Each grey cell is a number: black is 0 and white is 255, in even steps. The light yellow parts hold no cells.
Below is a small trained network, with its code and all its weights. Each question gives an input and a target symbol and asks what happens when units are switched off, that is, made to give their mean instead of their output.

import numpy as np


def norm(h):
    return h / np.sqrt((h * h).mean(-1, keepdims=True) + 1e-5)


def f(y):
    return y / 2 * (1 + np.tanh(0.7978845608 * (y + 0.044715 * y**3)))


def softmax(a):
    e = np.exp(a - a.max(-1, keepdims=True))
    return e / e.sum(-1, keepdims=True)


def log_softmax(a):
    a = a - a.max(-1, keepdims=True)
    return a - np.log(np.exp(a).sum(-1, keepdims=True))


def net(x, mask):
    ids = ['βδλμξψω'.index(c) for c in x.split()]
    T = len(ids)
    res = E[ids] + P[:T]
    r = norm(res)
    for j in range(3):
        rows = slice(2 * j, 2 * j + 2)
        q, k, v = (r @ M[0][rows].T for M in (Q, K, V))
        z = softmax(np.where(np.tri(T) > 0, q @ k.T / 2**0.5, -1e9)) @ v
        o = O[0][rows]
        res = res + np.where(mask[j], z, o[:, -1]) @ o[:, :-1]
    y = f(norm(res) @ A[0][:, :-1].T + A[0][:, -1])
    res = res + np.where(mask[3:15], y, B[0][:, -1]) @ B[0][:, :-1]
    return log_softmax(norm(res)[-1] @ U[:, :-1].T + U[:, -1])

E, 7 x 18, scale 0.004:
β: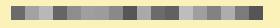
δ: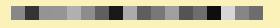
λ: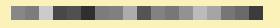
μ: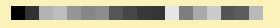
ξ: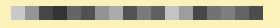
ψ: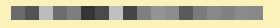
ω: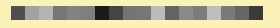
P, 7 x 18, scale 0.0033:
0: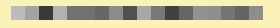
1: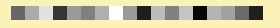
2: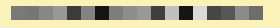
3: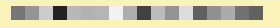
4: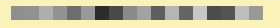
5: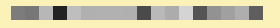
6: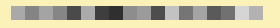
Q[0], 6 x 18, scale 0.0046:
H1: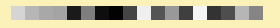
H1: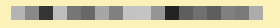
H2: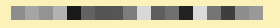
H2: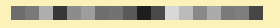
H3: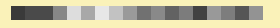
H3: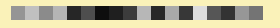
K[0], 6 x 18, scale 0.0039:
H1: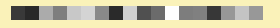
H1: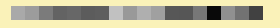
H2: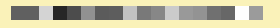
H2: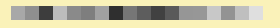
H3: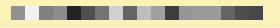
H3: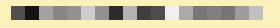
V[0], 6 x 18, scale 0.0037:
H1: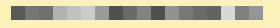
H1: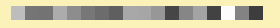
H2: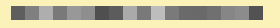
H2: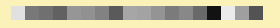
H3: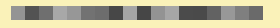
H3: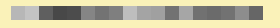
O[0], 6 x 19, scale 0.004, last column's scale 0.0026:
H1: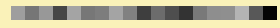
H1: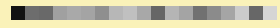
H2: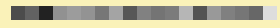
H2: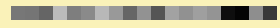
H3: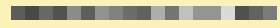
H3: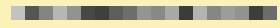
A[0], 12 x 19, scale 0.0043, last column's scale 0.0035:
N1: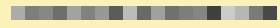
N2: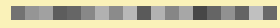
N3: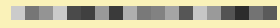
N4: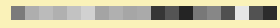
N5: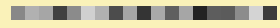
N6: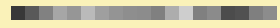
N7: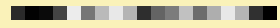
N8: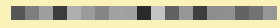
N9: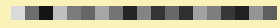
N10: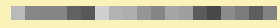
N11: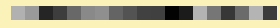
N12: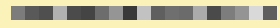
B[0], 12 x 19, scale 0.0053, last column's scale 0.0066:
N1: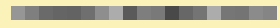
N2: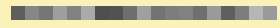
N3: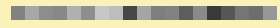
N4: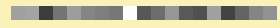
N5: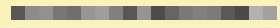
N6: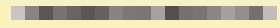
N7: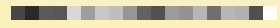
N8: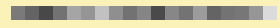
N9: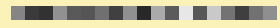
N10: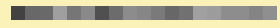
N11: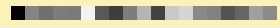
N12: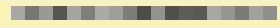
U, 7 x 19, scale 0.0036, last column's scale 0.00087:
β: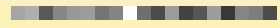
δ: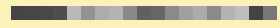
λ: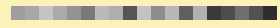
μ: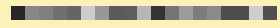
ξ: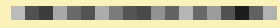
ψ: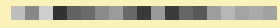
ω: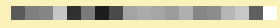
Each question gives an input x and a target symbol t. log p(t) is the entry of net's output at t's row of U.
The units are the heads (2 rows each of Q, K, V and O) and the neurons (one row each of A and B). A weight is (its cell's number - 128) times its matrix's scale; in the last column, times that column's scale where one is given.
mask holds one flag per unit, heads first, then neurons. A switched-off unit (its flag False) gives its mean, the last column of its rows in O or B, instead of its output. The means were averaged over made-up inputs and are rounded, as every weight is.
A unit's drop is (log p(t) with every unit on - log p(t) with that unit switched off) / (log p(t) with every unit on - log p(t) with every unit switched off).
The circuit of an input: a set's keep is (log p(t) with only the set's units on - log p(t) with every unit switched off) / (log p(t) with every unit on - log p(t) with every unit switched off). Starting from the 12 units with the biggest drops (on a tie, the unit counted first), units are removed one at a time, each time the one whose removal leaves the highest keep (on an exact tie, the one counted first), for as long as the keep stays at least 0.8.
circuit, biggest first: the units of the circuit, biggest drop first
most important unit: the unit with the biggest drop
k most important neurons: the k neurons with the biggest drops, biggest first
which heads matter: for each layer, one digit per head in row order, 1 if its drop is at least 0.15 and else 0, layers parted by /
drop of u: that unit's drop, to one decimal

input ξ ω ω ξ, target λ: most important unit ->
H2
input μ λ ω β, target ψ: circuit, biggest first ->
(H2 H1)
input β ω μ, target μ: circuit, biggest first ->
(H3 H1 N11)
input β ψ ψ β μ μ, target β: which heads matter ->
001
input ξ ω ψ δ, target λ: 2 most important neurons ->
(N3 N7)
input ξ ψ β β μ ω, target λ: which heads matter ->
011
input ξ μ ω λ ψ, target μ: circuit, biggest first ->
(N11 H1)
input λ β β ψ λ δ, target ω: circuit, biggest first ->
(H1 H3 N7 N8)
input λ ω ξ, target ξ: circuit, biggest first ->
(N9 H1)
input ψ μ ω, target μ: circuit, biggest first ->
(H1 N11)
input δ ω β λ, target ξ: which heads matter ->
010
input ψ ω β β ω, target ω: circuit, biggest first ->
(N7 N8)
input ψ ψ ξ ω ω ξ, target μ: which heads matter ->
100
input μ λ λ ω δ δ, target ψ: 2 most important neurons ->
(N1 N7)
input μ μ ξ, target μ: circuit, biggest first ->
(N11 H1)
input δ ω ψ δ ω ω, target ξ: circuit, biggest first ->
(H2 N6)
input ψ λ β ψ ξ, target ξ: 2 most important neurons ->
(N9 N7)
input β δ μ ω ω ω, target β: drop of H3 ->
0.7
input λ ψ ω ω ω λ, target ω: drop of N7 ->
0.2
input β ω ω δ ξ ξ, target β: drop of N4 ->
0.2
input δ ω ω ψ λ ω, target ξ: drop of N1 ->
0.0
